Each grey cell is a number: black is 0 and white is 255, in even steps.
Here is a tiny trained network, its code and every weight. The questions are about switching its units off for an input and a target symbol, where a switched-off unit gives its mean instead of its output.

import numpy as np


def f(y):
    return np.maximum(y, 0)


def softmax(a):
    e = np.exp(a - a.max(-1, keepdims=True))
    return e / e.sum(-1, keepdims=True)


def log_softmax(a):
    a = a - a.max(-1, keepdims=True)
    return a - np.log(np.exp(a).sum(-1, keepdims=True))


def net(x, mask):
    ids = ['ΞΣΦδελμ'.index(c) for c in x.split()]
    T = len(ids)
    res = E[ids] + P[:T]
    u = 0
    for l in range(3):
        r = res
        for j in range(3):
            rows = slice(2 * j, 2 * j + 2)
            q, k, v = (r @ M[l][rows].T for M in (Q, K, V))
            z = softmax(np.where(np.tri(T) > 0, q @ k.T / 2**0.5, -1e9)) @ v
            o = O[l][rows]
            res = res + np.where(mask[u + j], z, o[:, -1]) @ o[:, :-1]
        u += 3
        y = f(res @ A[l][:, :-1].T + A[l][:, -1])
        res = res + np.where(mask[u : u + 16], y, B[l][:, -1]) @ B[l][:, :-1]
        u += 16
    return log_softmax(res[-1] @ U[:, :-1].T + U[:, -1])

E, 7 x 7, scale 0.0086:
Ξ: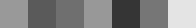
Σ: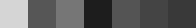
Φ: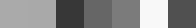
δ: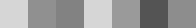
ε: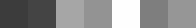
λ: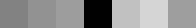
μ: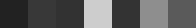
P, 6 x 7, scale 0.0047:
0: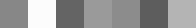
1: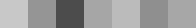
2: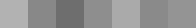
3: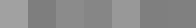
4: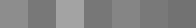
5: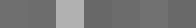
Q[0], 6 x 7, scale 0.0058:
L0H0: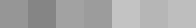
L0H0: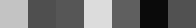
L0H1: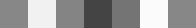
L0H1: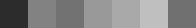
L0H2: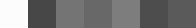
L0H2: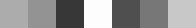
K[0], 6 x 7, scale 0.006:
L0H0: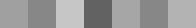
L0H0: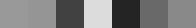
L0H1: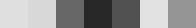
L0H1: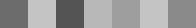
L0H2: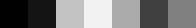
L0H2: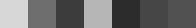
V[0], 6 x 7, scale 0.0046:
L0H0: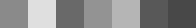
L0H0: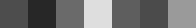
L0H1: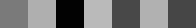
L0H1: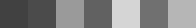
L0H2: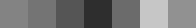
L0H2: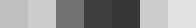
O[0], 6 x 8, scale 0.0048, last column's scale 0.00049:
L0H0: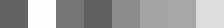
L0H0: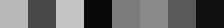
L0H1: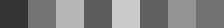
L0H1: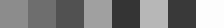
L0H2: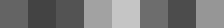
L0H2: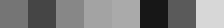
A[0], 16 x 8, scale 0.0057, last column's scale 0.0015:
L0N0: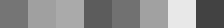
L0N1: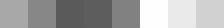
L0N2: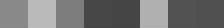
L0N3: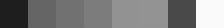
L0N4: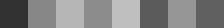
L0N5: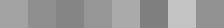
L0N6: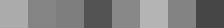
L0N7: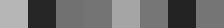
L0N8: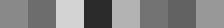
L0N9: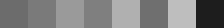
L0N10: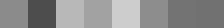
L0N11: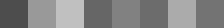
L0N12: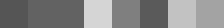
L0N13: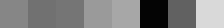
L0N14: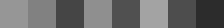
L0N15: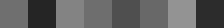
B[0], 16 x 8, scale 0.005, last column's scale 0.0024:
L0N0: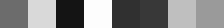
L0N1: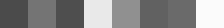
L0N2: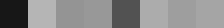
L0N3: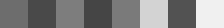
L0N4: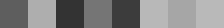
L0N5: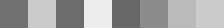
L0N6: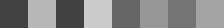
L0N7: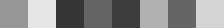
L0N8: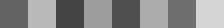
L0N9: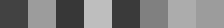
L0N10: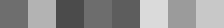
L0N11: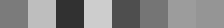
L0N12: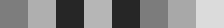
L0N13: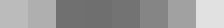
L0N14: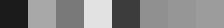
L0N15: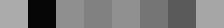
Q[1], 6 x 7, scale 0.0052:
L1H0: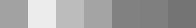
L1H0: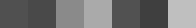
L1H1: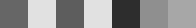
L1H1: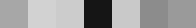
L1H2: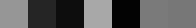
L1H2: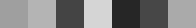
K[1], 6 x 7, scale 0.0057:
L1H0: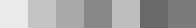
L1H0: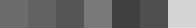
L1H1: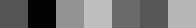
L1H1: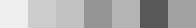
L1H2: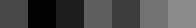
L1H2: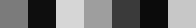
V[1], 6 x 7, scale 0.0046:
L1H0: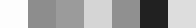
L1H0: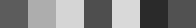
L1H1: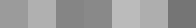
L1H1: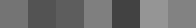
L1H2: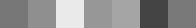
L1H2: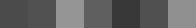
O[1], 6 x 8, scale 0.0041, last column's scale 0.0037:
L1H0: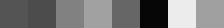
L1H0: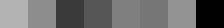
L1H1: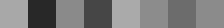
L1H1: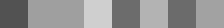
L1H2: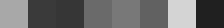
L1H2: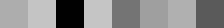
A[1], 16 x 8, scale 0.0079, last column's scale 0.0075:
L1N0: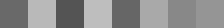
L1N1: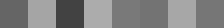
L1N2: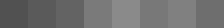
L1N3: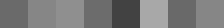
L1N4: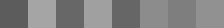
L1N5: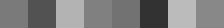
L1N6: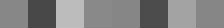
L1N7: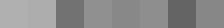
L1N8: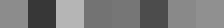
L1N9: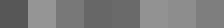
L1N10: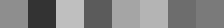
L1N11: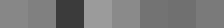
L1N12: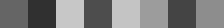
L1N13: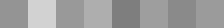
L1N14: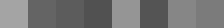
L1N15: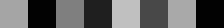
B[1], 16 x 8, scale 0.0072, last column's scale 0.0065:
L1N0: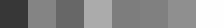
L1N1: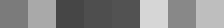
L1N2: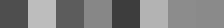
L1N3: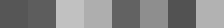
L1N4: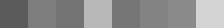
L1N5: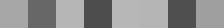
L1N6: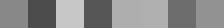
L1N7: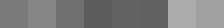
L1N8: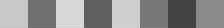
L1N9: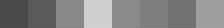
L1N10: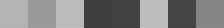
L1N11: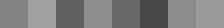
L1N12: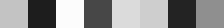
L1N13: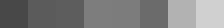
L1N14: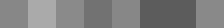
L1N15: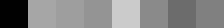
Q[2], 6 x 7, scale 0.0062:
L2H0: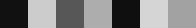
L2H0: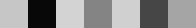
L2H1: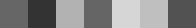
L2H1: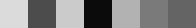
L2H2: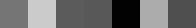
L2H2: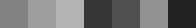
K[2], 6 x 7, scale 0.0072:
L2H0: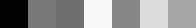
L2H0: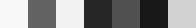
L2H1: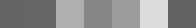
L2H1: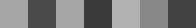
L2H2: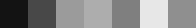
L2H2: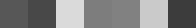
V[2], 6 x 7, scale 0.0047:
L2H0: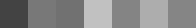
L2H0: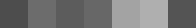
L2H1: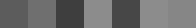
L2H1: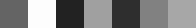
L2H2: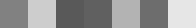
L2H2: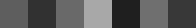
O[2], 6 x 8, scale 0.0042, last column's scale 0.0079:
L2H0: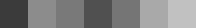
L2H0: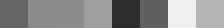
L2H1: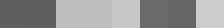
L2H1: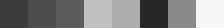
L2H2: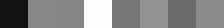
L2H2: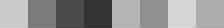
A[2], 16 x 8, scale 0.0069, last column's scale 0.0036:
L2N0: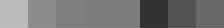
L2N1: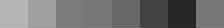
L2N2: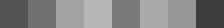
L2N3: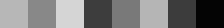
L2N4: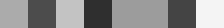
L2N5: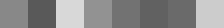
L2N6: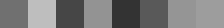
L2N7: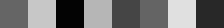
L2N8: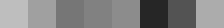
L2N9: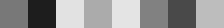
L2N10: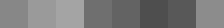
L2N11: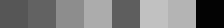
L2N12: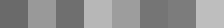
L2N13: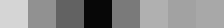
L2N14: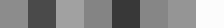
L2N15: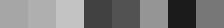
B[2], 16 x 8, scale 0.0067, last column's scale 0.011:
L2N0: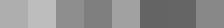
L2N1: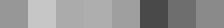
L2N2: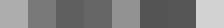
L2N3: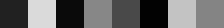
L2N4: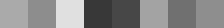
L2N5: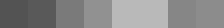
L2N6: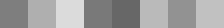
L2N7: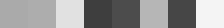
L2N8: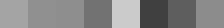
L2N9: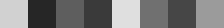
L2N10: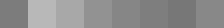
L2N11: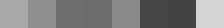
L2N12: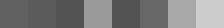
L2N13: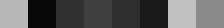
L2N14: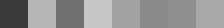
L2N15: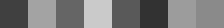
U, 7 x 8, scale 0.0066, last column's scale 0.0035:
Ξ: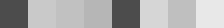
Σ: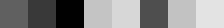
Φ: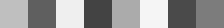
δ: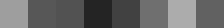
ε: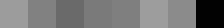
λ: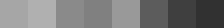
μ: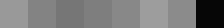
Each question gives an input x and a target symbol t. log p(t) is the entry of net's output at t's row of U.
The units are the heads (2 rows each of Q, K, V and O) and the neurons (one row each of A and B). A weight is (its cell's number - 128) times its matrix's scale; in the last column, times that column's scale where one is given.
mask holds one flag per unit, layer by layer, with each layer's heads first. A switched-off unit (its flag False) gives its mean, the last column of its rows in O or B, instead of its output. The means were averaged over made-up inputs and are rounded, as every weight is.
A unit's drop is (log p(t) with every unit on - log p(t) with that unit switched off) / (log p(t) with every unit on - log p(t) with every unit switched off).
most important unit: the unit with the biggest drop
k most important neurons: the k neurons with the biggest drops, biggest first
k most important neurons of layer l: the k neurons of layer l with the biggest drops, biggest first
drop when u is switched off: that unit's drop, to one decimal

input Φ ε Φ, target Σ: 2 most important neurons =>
(L0N1, L2N7)
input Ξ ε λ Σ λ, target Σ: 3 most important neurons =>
(L2N7, L0N1, L0N0)
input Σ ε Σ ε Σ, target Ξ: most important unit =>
L0H2
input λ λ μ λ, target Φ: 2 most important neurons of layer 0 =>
(L0N12, L0N1)
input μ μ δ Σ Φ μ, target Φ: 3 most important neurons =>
(L0N3, L0N12, L1N12)
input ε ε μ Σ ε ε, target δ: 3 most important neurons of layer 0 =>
(L0N3, L0N12, L0N5)
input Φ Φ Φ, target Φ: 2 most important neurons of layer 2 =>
(L2N4, L2N9)
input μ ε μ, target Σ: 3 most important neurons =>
(L0N3, L2N7, L1N12)
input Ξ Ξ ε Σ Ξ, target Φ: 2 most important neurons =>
(L1N5, L1N8)
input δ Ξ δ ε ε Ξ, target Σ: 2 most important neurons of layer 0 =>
(L0N0, L0N1)
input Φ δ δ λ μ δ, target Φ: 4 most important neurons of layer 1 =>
(L1N5, L1N6, L1N8, L1N0)
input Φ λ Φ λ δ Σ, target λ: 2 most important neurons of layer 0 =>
(L0N7, L0N12)
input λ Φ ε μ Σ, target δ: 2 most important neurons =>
(L2N13, L1N0)
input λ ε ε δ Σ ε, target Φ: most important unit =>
L0H1
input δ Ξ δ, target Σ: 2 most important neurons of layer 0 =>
(L0N5, L0N12)
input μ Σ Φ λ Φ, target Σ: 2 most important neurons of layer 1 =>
(L1N12, L1N1)
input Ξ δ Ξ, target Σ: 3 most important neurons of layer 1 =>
(L1N5, L1N6, L1N8)
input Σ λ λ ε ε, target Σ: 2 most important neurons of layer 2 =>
(L2N7, L2N6)
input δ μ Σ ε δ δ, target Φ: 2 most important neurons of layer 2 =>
(L2N4, L2N9)
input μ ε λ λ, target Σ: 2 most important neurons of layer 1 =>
(L1N12, L1N1)
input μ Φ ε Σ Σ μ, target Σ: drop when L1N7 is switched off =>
0.0
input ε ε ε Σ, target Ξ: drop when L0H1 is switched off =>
0.1
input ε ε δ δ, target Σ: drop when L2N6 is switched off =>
0.2
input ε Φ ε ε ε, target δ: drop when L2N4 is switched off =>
0.3
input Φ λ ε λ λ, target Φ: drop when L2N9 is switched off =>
0.3
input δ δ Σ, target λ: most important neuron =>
(L2N1)
